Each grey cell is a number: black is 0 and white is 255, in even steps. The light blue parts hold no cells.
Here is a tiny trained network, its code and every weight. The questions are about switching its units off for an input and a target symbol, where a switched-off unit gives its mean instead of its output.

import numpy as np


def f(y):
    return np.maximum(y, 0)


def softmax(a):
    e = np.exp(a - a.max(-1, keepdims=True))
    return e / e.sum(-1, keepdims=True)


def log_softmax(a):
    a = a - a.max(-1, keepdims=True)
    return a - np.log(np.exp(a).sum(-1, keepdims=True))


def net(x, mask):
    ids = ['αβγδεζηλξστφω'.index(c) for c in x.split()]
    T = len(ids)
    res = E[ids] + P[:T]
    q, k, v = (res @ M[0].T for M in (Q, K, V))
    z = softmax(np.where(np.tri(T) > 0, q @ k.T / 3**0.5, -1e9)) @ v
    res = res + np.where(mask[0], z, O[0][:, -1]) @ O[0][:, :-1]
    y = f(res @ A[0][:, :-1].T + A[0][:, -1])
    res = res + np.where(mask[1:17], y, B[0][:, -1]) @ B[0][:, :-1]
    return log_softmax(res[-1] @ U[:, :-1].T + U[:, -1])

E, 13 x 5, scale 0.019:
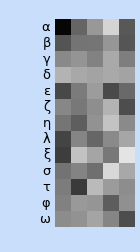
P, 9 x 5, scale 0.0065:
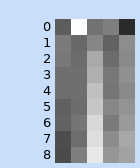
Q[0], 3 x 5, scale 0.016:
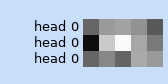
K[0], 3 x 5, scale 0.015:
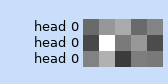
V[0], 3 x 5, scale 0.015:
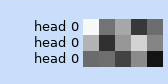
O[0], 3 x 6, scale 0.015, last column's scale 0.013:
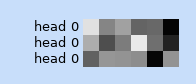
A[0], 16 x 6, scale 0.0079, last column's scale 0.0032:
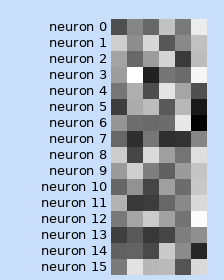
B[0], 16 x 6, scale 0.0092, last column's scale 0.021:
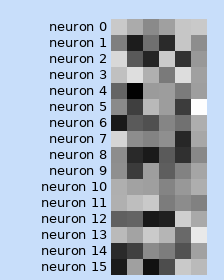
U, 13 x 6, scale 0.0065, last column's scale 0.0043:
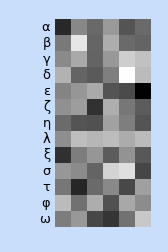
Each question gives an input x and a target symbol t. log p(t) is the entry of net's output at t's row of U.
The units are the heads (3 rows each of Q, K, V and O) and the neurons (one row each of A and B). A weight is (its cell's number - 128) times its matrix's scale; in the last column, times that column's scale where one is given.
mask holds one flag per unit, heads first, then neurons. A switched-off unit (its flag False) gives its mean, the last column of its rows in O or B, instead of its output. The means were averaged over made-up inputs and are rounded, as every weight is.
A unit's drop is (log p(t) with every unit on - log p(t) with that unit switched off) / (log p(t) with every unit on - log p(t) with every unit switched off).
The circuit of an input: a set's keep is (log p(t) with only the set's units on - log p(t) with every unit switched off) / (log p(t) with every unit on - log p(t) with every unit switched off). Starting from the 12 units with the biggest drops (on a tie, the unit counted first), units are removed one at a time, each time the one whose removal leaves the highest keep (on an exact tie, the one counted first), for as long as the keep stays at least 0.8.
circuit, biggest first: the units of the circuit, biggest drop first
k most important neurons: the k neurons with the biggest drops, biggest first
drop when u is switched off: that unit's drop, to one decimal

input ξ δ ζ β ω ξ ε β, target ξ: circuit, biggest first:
(head 0; neuron 6)
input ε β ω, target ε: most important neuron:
(neuron 7)
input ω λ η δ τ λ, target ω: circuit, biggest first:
(head 0; neuron 13; neuron 5; neuron 4)
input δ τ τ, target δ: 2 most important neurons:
(neuron 5; neuron 1)
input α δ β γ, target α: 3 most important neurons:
(neuron 14; neuron 4; neuron 15)
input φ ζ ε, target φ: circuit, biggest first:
(head 0; neuron 15)
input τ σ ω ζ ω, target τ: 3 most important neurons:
(neuron 8; neuron 2; neuron 0)
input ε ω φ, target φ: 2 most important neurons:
(neuron 3; neuron 6)
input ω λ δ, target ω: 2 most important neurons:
(neuron 0; neuron 13)
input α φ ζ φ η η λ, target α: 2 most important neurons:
(neuron 14; neuron 4)
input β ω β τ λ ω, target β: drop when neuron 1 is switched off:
0.1
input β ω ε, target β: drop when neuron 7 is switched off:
0.2
